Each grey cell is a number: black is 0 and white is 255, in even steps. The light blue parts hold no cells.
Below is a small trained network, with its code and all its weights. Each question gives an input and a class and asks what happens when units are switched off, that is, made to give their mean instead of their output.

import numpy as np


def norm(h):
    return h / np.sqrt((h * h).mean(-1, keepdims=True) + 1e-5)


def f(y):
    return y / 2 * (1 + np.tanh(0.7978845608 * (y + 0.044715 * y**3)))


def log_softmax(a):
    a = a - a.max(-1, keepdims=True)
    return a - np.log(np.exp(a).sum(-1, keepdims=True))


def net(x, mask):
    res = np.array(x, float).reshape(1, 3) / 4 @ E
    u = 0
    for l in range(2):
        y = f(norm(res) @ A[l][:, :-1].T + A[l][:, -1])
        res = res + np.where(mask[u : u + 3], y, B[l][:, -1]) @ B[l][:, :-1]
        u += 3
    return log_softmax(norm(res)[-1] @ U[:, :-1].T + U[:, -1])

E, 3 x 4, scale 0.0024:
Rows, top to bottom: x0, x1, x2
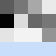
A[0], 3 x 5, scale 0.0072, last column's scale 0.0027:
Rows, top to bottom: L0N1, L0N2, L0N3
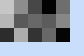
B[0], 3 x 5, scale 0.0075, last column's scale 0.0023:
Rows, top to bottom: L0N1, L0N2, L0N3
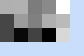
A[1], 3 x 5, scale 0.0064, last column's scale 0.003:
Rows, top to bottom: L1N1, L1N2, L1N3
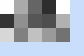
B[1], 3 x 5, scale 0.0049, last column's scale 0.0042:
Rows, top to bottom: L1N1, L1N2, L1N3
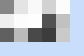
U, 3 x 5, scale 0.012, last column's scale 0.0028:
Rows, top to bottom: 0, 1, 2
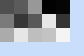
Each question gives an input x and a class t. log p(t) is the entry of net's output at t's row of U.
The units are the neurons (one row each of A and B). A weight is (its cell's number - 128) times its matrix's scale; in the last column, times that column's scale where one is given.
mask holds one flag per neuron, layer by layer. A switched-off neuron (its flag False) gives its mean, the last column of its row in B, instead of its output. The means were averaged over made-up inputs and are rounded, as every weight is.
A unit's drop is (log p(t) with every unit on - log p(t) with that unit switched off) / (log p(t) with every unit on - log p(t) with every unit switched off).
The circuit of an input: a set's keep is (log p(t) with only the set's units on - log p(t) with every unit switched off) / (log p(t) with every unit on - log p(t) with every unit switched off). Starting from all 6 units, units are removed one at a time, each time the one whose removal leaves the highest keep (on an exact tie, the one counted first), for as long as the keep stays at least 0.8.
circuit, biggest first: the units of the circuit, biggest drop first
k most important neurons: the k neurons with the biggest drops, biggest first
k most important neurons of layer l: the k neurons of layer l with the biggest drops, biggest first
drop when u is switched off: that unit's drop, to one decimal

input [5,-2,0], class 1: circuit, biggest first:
(L1N2, L1N1)
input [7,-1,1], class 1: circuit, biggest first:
(L1N2, L1N1)
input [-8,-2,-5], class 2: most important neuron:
(L0N1)
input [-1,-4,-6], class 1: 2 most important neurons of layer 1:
(L1N1, L1N3)
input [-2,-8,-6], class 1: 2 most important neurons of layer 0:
(L0N2, L0N3)
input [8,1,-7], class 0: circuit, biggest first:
(L1N1, L1N2)
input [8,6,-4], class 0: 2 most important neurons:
(L0N3, L1N1)
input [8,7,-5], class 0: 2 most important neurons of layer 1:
(L1N2, L1N1)
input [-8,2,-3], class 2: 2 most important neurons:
(L0N1, L1N1)
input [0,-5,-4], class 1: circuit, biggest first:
(L1N1, L0N3, L1N2)
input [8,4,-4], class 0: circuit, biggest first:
(L1N1, L0N3)
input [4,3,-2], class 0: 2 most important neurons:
(L0N3, L1N1)
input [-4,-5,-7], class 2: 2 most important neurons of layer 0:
(L0N1, L0N3)
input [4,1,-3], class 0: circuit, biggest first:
(L1N1)
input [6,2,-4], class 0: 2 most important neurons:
(L1N1, L1N2)
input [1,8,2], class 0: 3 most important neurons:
(L0N3, L1N1, L0N1)
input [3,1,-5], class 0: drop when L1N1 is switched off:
0.0
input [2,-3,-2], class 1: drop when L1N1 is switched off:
0.2
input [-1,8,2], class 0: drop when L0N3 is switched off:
0.8
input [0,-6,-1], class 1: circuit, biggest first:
(L1N2)
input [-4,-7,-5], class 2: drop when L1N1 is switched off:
0.1
